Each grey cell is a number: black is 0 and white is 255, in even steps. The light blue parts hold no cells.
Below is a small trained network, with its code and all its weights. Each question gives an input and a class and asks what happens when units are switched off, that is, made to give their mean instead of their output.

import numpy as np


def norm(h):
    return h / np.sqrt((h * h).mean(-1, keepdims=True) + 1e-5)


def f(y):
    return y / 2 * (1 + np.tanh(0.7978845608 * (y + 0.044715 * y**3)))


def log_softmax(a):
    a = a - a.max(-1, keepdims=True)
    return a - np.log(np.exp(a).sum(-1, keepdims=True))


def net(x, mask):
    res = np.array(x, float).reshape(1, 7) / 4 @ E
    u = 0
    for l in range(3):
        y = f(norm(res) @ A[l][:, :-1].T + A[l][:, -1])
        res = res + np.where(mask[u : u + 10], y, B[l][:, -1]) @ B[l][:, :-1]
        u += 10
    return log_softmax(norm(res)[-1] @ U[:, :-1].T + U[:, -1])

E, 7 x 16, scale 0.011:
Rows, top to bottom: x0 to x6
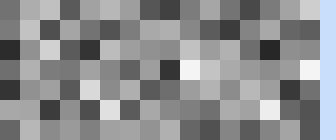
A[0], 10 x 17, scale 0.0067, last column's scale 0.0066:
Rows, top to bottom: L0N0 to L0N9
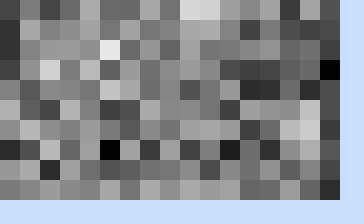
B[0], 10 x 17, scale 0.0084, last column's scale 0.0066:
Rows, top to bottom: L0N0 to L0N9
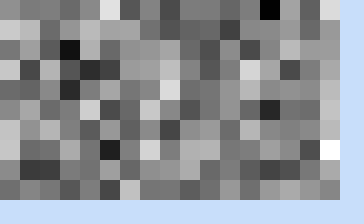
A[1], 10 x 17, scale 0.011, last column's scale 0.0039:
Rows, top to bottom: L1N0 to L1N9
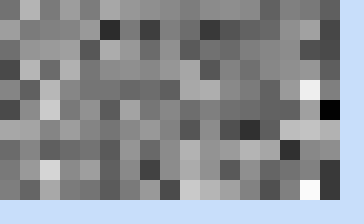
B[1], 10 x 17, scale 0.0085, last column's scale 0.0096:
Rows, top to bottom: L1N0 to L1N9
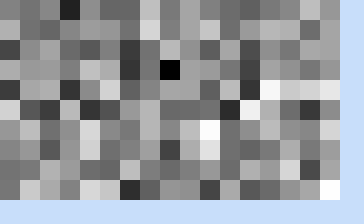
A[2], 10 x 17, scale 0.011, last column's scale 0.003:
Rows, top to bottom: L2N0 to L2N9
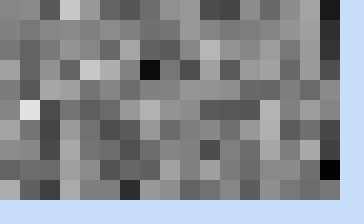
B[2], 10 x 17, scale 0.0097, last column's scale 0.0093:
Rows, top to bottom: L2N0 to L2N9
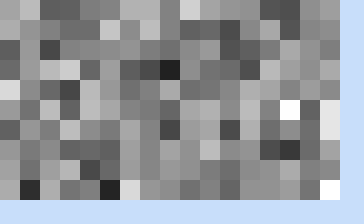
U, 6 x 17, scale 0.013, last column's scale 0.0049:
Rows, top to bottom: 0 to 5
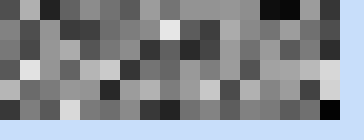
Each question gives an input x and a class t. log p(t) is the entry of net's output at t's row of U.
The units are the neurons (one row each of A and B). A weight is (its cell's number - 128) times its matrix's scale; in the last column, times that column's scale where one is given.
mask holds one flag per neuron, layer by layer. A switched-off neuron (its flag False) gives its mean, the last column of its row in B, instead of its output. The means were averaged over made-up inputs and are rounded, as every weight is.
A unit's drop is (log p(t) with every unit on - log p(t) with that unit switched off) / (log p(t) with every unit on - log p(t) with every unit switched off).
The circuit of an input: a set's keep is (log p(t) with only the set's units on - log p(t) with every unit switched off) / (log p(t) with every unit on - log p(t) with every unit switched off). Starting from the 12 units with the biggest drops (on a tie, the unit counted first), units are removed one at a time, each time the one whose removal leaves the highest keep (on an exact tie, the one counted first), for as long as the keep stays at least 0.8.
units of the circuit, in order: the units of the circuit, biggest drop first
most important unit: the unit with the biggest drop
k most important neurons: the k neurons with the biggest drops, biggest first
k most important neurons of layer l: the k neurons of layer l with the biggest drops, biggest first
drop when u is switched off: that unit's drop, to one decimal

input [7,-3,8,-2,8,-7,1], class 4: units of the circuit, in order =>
L1N5
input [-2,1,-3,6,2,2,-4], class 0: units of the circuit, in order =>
L0N5, L2N5, L0N0, L2N3
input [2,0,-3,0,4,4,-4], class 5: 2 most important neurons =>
L1N4, L1N9
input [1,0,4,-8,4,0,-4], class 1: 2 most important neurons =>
L0N4, L1N6
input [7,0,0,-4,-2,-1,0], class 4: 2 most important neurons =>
L0N7, L1N9
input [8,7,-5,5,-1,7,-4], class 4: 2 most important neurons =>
L1N4, L1N9
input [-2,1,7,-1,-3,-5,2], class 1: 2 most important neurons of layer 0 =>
L0N4, L0N3
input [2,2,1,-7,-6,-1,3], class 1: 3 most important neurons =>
L0N4, L1N2, L2N6
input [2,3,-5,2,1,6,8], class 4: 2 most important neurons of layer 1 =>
L1N4, L1N9
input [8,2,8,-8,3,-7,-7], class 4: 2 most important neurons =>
L0N7, L1N5
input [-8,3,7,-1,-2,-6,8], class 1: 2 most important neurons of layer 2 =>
L2N6, L2N9
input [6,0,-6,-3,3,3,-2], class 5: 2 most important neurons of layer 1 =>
L1N4, L1N9
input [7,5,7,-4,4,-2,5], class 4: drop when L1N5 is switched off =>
0.2
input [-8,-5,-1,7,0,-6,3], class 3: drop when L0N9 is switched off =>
0.0
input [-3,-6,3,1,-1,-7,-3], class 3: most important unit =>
L1N9
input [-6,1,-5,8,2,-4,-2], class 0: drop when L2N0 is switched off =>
0.1
